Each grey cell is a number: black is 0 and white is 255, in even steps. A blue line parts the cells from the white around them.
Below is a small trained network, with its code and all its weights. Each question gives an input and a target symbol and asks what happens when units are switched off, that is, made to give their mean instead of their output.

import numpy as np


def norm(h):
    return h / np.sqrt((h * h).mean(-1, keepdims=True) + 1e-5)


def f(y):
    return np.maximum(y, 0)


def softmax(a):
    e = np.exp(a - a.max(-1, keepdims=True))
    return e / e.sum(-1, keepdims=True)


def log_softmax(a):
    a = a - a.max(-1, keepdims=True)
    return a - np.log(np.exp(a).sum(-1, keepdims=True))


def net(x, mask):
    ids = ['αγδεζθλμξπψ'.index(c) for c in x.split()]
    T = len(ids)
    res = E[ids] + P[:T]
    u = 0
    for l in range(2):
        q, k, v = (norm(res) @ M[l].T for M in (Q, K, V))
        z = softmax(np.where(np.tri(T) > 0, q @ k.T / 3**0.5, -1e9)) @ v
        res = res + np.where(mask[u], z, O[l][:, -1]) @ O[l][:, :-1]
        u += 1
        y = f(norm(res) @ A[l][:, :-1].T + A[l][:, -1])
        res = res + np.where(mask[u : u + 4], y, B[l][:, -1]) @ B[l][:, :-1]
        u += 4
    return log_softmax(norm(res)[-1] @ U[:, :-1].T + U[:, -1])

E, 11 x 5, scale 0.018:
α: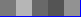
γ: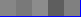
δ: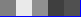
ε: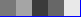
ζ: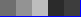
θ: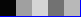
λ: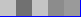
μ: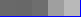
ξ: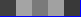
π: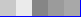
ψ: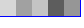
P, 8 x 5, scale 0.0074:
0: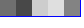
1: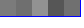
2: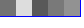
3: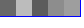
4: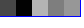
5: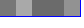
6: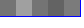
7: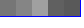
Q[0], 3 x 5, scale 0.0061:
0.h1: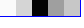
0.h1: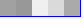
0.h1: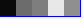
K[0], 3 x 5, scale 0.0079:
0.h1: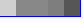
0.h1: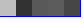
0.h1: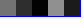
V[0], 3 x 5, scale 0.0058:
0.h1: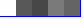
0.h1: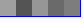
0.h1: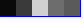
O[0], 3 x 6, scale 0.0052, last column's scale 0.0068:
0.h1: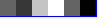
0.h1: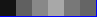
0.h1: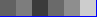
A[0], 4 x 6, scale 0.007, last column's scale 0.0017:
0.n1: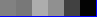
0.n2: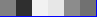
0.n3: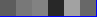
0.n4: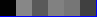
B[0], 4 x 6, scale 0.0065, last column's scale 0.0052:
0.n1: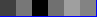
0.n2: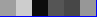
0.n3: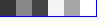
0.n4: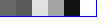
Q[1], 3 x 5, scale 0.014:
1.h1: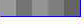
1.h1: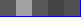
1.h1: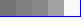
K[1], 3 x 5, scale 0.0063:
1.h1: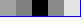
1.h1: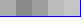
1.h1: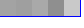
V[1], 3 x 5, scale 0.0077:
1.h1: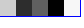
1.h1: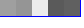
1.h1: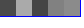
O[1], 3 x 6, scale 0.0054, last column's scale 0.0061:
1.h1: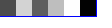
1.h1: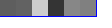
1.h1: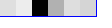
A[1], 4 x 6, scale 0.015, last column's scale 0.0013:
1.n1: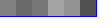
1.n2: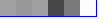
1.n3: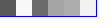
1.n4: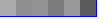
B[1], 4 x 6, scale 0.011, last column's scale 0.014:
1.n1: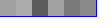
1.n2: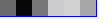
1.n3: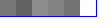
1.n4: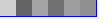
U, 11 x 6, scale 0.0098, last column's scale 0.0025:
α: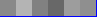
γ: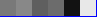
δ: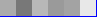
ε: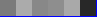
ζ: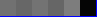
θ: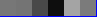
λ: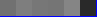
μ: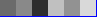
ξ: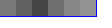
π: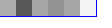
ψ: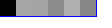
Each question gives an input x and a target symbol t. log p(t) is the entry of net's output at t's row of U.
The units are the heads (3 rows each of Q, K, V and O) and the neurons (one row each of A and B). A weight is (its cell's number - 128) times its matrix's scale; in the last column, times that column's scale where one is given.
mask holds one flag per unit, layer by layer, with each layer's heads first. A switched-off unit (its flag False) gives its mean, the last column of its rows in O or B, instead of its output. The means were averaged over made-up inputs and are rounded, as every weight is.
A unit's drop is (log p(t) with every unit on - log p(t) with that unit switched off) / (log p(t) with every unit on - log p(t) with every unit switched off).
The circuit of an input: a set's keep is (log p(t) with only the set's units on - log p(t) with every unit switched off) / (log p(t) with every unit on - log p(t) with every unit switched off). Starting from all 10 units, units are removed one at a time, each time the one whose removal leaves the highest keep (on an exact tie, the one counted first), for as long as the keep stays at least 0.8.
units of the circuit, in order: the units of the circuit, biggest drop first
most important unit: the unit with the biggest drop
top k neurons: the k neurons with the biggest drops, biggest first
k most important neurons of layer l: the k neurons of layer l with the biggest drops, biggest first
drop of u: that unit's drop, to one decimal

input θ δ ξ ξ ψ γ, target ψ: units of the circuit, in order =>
(1.h1 0.n3)
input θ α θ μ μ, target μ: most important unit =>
1.n1
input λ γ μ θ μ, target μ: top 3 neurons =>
(0.n2 1.n1 1.n3)
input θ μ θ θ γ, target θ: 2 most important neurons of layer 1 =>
(1.n2 1.n3)
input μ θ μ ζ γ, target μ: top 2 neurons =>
(0.n3 1.n1)
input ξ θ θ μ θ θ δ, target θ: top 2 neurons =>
(1.n2 0.n4)
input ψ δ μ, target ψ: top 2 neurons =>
(0.n3 1.n2)
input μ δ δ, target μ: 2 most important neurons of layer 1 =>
(1.n2 1.n3)
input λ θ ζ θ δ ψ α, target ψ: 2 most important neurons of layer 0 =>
(0.n3 0.n4)
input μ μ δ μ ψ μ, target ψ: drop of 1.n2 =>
0.2
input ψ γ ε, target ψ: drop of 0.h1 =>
0.2
